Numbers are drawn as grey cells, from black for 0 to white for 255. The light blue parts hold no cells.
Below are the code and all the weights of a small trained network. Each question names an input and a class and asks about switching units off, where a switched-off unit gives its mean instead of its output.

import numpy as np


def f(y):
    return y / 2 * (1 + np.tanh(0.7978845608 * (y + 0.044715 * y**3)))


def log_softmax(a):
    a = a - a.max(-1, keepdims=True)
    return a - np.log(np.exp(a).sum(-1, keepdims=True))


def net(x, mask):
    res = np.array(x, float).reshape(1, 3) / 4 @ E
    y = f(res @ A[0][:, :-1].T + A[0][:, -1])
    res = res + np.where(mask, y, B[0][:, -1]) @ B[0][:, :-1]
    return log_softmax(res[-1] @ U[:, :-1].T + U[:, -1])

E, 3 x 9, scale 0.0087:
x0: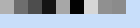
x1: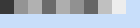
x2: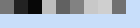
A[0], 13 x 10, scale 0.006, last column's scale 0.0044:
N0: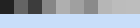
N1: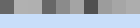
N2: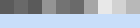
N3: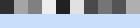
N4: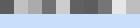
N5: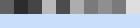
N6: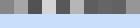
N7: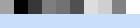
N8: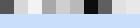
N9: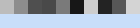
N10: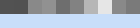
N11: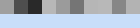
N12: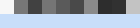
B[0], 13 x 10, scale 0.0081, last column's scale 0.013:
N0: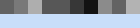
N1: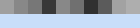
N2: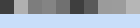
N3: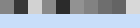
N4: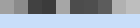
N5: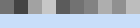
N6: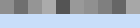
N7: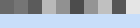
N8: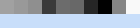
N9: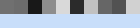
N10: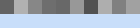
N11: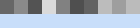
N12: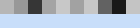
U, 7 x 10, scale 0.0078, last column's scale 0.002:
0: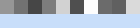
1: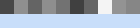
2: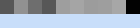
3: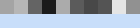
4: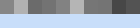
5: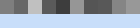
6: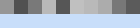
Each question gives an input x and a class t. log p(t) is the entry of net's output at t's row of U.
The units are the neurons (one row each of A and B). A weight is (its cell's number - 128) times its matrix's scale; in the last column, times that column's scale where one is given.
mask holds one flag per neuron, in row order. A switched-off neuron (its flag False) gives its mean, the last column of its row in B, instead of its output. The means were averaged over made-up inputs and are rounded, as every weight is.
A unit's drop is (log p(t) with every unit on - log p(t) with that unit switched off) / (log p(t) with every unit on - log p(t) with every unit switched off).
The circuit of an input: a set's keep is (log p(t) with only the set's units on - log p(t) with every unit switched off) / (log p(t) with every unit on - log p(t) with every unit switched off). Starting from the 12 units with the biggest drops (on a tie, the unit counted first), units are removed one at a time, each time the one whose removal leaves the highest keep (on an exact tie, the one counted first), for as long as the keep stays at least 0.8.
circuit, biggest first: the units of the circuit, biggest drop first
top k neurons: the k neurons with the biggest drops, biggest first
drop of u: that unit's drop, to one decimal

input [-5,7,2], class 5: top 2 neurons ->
[N3 N9]
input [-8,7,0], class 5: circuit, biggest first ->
[N3]
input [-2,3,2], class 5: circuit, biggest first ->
[N9 N7]
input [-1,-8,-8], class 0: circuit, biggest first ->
[N12 N9]
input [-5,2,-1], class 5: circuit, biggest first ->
[N3 N9]
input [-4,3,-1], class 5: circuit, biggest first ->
[N3 N9]
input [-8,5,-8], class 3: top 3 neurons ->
[N4 N8 N1]
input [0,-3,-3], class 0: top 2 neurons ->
[N8 N0]
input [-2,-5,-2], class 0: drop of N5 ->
0.1
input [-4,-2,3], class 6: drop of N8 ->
0.3
